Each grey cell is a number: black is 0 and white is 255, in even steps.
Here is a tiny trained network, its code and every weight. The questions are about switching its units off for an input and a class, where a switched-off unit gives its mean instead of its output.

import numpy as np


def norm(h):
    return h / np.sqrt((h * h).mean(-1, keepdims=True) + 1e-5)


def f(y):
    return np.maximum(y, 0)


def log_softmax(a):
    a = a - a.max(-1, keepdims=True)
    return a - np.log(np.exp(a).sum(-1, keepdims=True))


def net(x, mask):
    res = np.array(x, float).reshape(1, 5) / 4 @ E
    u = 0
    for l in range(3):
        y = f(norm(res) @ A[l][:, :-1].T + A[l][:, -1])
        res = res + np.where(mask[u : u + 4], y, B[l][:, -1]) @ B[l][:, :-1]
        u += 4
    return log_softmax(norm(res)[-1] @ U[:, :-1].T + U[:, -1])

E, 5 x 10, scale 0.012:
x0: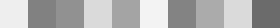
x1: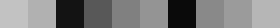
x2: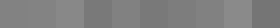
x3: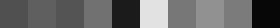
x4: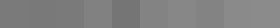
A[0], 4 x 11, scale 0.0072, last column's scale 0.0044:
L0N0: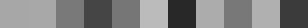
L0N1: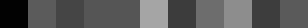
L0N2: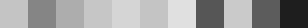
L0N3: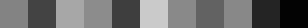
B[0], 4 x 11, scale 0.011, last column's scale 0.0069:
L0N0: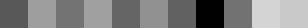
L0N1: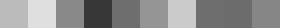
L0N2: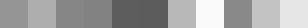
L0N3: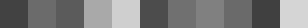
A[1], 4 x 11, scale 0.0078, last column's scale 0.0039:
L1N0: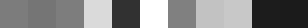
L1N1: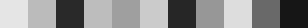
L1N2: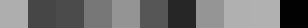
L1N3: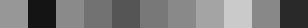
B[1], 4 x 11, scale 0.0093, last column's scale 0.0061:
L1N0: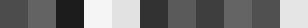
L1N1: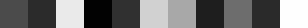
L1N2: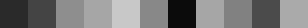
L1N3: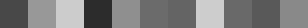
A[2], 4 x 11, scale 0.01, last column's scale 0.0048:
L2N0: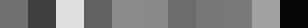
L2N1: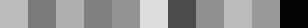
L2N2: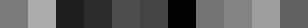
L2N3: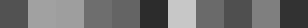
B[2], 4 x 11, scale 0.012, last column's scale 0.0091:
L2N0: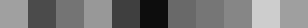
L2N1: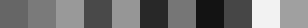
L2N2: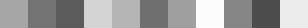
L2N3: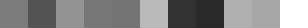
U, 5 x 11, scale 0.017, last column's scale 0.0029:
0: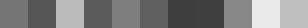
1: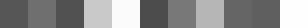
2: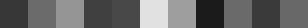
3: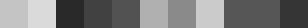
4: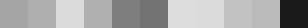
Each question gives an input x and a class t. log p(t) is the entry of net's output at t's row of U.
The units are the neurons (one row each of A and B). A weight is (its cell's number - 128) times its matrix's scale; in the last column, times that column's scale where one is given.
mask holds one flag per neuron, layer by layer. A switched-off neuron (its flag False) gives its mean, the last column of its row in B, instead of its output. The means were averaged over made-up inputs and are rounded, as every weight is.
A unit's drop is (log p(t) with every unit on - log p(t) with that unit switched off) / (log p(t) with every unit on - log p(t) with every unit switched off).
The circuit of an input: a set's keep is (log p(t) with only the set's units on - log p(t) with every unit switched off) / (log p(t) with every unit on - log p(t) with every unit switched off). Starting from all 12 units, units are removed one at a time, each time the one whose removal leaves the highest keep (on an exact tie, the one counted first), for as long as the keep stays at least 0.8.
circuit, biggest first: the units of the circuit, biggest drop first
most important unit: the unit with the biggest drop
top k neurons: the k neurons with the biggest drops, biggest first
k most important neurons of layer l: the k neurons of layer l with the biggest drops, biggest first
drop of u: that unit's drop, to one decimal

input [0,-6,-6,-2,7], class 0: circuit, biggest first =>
L2N3
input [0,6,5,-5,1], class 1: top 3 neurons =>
L2N2, L2N3, L0N0
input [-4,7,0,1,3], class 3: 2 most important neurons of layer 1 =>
L1N0, L1N2
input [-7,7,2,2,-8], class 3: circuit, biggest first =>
L0N1, L1N0
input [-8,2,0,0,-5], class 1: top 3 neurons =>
L2N2, L1N1, L0N2
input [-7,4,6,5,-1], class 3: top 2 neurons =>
L0N1, L2N2
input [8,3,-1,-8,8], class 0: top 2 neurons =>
L2N1, L1N1
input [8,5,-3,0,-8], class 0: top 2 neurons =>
L2N1, L0N2
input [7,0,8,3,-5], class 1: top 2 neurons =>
L1N0, L0N2
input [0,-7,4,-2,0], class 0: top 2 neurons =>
L2N3, L2N2
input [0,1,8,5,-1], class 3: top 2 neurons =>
L0N1, L1N1
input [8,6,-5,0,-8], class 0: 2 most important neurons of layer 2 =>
L2N1, L2N0
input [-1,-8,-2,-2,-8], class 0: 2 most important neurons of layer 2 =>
L2N3, L2N2
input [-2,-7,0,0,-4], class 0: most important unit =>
L0N1
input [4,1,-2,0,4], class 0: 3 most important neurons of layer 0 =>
L0N2, L0N1, L0N3
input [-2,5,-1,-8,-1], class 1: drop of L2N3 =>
0.0
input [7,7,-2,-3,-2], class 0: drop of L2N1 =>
0.1
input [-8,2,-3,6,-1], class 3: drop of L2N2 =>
0.3
